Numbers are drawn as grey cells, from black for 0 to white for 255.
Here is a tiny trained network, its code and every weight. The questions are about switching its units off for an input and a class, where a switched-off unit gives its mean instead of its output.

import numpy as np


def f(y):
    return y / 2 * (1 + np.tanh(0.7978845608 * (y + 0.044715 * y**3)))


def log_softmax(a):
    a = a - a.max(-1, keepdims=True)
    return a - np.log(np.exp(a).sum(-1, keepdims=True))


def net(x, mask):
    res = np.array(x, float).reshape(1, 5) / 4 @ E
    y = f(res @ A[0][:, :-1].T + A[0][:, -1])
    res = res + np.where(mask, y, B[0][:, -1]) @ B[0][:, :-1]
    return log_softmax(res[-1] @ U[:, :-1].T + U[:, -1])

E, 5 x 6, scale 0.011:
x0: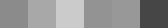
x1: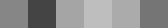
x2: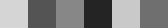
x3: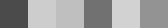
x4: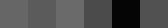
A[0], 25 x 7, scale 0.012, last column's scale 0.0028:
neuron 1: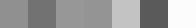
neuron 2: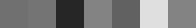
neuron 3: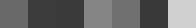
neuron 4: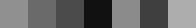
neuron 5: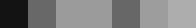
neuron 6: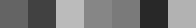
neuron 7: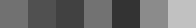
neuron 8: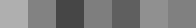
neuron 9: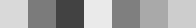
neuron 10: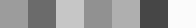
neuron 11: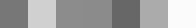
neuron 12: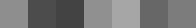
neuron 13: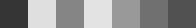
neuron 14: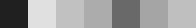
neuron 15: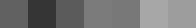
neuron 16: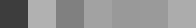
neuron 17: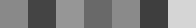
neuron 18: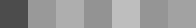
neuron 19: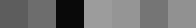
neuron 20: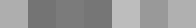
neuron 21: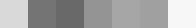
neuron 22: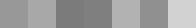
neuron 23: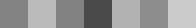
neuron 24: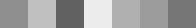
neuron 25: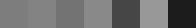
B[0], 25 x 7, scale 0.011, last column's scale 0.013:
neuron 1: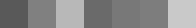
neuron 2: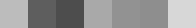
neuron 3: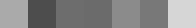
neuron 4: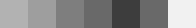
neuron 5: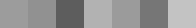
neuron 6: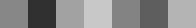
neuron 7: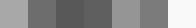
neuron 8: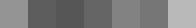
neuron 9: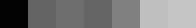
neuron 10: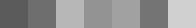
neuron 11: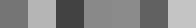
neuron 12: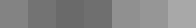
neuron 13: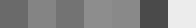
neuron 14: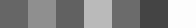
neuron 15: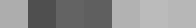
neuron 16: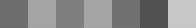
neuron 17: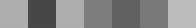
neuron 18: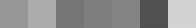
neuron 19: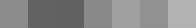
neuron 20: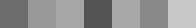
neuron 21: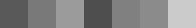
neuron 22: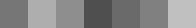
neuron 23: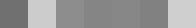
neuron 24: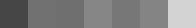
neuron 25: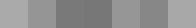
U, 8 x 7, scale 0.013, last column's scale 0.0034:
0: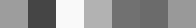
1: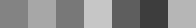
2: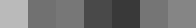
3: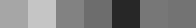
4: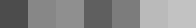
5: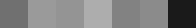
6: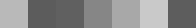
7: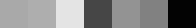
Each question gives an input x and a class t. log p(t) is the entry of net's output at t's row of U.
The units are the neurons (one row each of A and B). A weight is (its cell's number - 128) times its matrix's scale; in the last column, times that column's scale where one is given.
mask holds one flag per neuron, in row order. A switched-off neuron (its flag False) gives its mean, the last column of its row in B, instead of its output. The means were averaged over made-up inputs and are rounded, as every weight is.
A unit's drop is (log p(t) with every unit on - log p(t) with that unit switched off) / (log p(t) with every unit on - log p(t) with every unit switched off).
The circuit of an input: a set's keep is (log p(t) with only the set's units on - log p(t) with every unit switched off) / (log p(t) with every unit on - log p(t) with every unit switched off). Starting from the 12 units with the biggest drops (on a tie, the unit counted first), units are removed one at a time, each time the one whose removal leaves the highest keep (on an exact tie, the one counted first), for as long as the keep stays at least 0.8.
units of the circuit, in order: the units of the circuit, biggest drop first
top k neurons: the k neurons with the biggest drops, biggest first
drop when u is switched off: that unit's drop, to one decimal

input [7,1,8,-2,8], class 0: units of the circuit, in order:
neuron 6
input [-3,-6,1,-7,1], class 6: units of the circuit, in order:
neuron 2; neuron 15
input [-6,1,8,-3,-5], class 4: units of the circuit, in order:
neuron 9; neuron 21
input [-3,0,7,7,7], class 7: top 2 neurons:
neuron 14; neuron 2
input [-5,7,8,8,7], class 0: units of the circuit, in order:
neuron 6; neuron 17
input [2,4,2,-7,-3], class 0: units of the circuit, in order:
neuron 17; neuron 11
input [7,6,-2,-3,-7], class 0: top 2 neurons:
neuron 10; neuron 6
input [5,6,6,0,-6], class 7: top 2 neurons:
neuron 20; neuron 22
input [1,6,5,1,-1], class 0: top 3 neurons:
neuron 6; neuron 10; neuron 17
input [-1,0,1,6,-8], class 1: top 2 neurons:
neuron 14; neuron 16
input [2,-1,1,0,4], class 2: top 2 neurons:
neuron 10; neuron 14
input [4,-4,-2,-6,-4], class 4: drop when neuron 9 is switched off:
0.1
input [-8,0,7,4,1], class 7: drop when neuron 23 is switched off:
0.2
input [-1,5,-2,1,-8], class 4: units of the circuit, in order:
neuron 9
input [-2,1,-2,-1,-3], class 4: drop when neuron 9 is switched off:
0.2
